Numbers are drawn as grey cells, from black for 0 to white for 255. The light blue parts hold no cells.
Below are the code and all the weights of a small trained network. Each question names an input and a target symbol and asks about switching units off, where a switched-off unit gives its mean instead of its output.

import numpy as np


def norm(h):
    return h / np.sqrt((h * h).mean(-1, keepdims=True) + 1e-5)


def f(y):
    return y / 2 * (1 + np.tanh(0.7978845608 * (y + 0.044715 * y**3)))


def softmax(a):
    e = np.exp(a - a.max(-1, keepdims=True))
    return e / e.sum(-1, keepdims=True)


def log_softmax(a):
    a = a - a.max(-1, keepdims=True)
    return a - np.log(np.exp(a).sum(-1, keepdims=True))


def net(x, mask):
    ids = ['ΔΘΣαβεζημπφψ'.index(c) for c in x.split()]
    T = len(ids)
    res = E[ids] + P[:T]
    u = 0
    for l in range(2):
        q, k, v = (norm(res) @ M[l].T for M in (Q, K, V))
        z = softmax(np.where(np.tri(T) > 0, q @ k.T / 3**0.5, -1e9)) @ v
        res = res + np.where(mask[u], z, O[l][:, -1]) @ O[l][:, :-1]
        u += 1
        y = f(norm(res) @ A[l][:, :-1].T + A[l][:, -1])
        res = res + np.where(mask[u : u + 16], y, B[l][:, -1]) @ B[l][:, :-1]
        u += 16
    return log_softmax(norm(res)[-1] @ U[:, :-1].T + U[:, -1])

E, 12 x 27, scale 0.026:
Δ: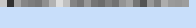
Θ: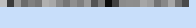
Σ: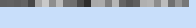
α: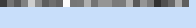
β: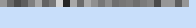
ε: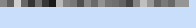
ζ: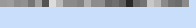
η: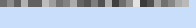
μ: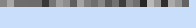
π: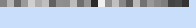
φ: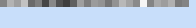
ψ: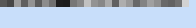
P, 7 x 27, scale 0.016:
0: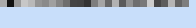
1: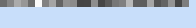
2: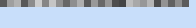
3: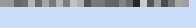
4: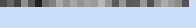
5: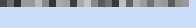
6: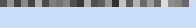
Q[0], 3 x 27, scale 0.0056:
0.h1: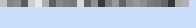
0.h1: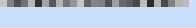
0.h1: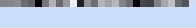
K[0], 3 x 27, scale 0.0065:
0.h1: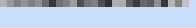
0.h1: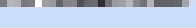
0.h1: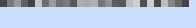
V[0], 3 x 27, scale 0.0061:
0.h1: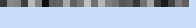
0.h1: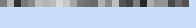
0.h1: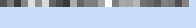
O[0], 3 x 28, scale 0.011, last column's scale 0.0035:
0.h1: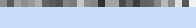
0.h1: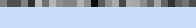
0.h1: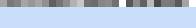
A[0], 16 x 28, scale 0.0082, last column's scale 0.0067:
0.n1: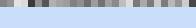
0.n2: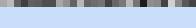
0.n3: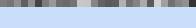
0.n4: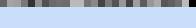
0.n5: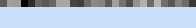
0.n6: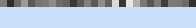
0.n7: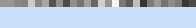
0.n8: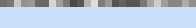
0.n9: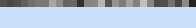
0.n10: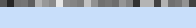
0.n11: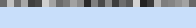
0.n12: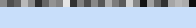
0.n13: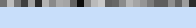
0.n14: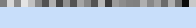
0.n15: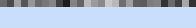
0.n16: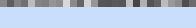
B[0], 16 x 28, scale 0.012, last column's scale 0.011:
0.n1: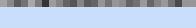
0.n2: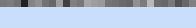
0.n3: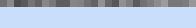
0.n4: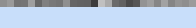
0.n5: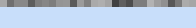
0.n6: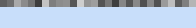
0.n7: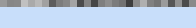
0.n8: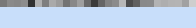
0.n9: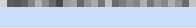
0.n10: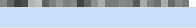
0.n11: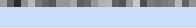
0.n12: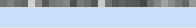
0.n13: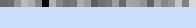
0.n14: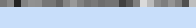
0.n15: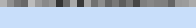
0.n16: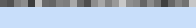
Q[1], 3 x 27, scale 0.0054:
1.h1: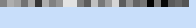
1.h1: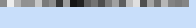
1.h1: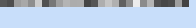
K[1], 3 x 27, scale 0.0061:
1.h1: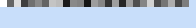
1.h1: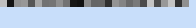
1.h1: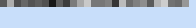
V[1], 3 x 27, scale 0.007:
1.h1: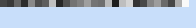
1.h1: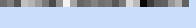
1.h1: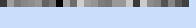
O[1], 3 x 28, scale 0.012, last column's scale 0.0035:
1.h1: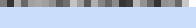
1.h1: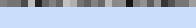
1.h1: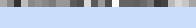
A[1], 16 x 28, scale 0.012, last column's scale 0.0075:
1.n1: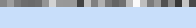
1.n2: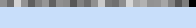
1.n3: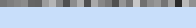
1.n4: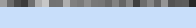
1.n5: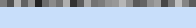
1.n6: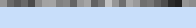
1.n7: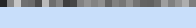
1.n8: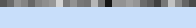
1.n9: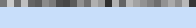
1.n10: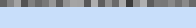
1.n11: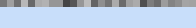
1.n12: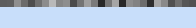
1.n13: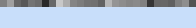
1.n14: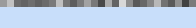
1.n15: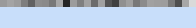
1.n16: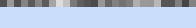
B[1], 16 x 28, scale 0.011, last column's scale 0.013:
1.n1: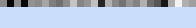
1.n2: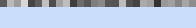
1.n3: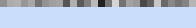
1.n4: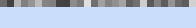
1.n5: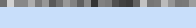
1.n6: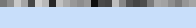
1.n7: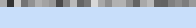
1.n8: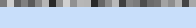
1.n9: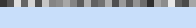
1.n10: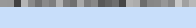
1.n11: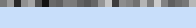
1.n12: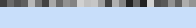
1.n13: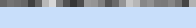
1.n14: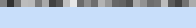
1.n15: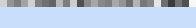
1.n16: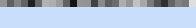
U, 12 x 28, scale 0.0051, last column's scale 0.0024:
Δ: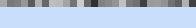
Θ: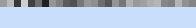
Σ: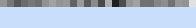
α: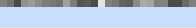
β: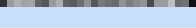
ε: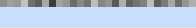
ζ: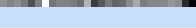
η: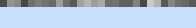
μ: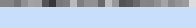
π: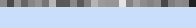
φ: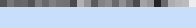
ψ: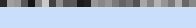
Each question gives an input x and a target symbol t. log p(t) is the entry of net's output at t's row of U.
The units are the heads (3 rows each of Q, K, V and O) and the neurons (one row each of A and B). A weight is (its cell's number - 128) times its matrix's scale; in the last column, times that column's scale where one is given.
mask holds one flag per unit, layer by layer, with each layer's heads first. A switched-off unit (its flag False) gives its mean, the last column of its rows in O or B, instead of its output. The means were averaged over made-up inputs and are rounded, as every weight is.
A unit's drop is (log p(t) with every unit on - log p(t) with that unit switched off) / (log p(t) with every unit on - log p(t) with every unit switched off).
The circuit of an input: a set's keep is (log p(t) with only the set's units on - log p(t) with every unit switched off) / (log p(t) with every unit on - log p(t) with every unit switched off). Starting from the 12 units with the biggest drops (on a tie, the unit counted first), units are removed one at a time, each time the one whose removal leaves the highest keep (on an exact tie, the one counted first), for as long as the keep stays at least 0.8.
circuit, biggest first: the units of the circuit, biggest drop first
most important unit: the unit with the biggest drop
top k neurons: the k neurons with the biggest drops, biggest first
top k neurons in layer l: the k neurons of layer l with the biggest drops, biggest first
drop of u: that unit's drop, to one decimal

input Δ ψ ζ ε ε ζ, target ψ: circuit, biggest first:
0.h1, 0.n16
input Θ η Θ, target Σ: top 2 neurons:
1.n10, 0.n11
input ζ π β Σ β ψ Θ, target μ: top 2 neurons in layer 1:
1.n16, 1.n8
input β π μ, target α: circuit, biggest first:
1.n14, 1.h1
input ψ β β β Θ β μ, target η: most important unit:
0.n2
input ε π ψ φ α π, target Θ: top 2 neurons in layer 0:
0.n13, 0.n7
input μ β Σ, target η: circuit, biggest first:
0.h1, 1.n12
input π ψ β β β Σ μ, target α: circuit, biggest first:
1.n14, 1.h1, 0.n7
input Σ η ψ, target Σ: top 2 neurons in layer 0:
0.n11, 0.n6
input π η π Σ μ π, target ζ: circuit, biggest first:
0.h1, 1.n16, 1.n6
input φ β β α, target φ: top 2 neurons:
1.n15, 1.n16
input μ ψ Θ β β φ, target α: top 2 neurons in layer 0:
0.n14, 0.n1
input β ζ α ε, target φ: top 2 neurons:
1.n12, 1.n15
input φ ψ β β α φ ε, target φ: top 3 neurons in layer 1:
1.n15, 1.n3, 1.n14
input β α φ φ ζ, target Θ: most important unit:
0.h1
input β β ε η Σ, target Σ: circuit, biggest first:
1.h1, 1.n10
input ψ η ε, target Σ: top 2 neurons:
1.n10, 0.n11
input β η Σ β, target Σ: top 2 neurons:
0.n11, 1.n10
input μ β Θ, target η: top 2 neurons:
1.n12, 0.n6
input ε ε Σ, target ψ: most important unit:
0.h1
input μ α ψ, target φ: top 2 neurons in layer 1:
1.n15, 1.n12
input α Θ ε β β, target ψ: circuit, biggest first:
0.h1, 0.n16, 0.n13
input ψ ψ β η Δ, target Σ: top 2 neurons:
1.n10, 0.n11
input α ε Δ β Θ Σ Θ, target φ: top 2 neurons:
0.n10, 1.n15
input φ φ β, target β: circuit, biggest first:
0.h1, 0.n13
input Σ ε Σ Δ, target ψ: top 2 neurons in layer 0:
0.n16, 0.n13
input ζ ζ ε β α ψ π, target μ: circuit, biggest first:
0.h1
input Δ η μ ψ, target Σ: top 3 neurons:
0.n11, 1.n10, 0.n15
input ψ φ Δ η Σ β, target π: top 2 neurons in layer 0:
0.n13, 0.n6
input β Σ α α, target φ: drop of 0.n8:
-0.1
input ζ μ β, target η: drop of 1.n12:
0.7
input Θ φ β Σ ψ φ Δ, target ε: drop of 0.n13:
0.2
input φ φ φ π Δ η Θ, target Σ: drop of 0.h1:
0.2
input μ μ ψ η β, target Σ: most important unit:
1.h1
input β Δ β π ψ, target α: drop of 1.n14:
0.3
